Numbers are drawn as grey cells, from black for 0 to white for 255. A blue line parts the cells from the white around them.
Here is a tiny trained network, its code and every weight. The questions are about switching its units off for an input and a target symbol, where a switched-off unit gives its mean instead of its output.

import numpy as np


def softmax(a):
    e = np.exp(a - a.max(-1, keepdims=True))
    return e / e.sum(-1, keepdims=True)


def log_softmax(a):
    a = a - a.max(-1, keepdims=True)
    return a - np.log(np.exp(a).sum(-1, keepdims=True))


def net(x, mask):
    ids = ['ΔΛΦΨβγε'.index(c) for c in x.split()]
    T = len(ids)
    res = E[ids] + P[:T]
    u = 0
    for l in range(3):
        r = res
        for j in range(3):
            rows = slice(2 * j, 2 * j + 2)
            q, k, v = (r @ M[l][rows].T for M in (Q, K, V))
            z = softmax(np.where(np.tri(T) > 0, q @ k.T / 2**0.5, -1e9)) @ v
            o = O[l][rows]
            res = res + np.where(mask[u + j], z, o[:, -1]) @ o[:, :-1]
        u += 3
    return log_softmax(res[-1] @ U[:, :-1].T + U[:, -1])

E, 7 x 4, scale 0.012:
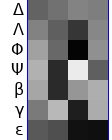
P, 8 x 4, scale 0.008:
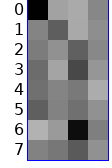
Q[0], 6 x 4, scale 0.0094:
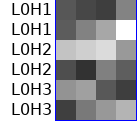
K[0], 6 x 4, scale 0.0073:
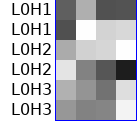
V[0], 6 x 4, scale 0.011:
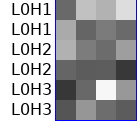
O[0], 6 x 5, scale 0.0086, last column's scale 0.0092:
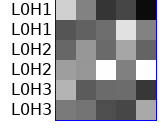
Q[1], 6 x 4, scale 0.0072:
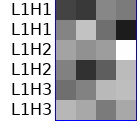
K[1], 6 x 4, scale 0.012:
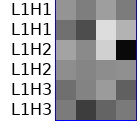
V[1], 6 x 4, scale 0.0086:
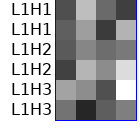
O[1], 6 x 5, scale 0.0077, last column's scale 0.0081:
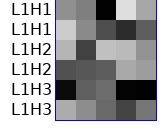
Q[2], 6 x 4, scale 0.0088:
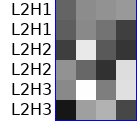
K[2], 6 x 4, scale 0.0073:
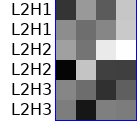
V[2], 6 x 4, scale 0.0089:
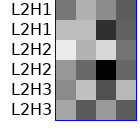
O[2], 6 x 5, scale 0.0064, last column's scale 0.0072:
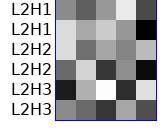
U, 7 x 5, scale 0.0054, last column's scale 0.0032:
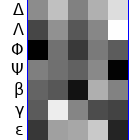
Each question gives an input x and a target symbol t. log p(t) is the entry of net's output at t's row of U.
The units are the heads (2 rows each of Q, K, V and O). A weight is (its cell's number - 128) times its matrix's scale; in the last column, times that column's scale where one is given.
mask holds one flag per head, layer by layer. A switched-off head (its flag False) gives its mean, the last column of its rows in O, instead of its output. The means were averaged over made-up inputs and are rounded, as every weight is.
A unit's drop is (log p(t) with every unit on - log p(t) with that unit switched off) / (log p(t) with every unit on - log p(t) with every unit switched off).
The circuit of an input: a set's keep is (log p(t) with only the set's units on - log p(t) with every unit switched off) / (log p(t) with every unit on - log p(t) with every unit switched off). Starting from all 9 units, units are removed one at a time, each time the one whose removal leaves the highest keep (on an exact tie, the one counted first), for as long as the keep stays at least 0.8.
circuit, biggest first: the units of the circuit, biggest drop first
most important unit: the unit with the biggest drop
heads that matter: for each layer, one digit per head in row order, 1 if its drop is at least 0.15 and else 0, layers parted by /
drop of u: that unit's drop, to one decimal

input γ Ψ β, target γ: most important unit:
L0H1
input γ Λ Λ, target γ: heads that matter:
110 / 100 / 111
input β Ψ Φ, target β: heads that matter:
011 / 101 / 001
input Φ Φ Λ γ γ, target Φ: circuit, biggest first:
[L1H3, L0H2]
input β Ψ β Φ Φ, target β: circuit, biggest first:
[L1H3, L2H3, L0H2, L1H1]
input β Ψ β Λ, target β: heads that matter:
011 / 101 / 001
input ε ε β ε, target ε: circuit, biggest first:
[L0H2, L0H1, L1H1]
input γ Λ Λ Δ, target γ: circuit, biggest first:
[L0H1, L1H1, L0H2, L2H3]
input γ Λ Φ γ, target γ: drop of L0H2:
0.2
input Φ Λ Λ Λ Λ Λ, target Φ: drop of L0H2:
0.3
